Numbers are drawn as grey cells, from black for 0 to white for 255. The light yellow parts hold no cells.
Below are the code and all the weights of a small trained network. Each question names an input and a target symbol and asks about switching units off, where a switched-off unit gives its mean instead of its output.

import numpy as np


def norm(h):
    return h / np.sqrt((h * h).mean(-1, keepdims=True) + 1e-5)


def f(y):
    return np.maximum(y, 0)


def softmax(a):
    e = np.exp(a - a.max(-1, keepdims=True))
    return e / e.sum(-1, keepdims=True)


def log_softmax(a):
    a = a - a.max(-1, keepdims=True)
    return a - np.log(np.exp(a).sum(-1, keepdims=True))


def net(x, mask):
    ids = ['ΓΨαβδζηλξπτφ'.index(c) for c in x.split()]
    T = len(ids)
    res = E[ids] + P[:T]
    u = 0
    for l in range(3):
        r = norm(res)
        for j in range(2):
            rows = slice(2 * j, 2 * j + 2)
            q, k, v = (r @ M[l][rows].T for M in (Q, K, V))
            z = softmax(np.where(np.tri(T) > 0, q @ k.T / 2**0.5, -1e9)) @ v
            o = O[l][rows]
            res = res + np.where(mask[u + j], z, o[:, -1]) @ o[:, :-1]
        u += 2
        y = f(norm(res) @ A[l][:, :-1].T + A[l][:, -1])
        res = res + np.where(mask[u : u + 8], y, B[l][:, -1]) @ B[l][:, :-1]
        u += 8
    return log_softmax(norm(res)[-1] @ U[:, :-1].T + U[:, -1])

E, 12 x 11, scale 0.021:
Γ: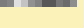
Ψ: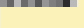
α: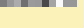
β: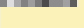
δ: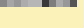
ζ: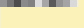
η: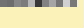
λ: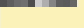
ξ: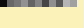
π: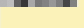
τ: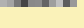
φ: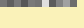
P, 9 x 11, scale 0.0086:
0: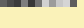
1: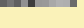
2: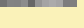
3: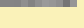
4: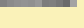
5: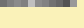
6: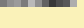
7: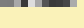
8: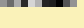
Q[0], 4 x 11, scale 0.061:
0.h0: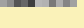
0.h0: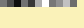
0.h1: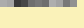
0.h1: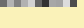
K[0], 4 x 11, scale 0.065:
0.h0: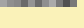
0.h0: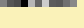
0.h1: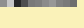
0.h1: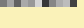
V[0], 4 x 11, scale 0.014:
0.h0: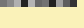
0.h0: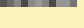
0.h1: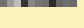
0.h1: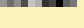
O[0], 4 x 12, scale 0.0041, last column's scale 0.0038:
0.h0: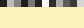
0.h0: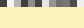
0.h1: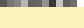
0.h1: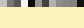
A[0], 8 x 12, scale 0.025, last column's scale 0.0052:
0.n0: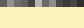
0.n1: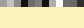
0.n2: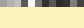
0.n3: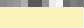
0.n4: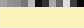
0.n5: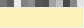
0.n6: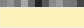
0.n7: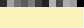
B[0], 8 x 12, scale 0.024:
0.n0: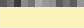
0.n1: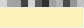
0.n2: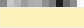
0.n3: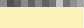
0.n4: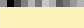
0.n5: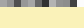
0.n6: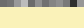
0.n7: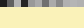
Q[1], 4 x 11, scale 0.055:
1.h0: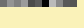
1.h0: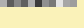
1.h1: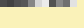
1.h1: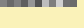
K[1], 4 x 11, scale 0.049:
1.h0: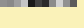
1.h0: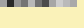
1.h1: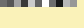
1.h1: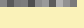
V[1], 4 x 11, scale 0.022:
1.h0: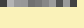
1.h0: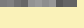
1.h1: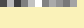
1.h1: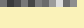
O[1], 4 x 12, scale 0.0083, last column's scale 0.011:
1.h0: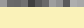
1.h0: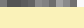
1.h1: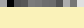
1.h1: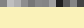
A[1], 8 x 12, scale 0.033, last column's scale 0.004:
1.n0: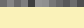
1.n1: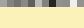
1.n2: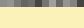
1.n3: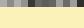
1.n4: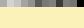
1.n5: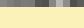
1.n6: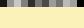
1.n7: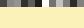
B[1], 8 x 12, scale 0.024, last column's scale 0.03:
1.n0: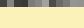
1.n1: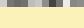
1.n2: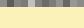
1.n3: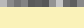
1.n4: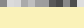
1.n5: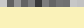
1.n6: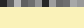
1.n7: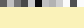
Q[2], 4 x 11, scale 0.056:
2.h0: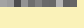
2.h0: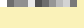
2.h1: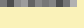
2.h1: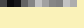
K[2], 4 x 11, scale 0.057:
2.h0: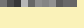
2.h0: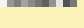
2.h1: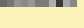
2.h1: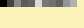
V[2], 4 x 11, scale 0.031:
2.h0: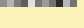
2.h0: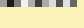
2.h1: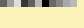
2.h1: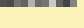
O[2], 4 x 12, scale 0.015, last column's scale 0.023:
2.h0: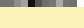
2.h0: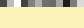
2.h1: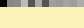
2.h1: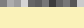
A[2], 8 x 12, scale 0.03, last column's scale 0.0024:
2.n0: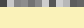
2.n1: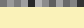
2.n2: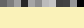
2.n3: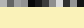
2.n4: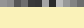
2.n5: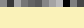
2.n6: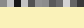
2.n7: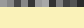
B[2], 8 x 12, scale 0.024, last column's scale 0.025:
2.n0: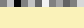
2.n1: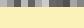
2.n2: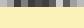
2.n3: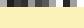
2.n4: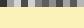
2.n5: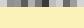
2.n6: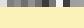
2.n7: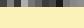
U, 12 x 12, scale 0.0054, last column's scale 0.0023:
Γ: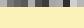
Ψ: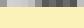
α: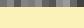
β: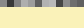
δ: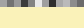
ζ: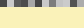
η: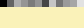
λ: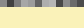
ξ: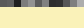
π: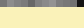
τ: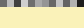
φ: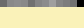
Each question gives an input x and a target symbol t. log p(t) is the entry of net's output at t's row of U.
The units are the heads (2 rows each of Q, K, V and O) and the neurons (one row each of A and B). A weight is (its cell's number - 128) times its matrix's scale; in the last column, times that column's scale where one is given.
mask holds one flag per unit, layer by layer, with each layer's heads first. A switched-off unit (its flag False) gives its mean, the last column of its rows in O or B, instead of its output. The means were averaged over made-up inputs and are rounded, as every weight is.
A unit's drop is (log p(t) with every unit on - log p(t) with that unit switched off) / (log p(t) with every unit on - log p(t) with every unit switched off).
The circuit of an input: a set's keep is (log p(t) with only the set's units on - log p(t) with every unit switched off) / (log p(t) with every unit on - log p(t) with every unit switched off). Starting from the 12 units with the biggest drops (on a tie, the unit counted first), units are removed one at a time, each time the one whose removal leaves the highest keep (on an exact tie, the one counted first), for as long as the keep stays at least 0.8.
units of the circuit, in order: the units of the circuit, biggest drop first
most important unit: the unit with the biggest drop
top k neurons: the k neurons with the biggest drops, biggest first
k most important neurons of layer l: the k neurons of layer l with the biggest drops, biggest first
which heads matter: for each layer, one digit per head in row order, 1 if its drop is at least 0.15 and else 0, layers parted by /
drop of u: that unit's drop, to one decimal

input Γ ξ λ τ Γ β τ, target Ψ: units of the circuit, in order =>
(0.n2 1.n4)
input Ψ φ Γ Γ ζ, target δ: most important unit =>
0.n5
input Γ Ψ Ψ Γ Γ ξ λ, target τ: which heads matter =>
00 / 00 / 01
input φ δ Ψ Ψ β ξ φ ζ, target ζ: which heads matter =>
10 / 00 / 00
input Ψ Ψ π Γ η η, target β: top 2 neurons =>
(0.n4 0.n1)
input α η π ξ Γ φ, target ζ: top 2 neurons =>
(1.n7 0.n5)
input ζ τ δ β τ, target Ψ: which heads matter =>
01 / 00 / 00
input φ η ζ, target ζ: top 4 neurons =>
(0.n5 0.n2 0.n1 1.n7)
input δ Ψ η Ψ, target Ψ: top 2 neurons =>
(0.n2 1.n7)
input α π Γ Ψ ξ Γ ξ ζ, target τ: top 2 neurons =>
(0.n5 1.n7)
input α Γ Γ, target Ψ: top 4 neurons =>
(0.n2 1.n4 1.n7 2.n3)
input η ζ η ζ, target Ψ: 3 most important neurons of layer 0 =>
(0.n7 0.n5 0.n4)
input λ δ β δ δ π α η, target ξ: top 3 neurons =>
(0.n4 0.n1 0.n2)
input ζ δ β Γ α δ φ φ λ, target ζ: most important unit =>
0.h0
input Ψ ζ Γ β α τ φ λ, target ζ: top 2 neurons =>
(0.n5 1.n7)
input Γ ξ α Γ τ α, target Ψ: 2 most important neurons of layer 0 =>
(0.n2 0.n3)
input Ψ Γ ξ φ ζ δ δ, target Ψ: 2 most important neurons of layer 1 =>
(1.n4 1.n7)
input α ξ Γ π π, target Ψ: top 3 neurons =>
(0.n2 1.n4 2.n3)
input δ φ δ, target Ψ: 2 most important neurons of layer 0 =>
(0.n2 0.n1)
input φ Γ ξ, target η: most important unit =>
1.n6
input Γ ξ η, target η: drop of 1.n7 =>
0.2
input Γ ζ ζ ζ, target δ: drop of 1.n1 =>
1.0
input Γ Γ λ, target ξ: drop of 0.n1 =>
0.0
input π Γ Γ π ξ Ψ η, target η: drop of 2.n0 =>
0.1
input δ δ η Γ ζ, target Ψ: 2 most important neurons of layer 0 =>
(0.n7 0.n4)
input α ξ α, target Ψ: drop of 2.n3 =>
0.3
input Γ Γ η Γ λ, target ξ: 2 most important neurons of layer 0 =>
(0.n4 0.n0)
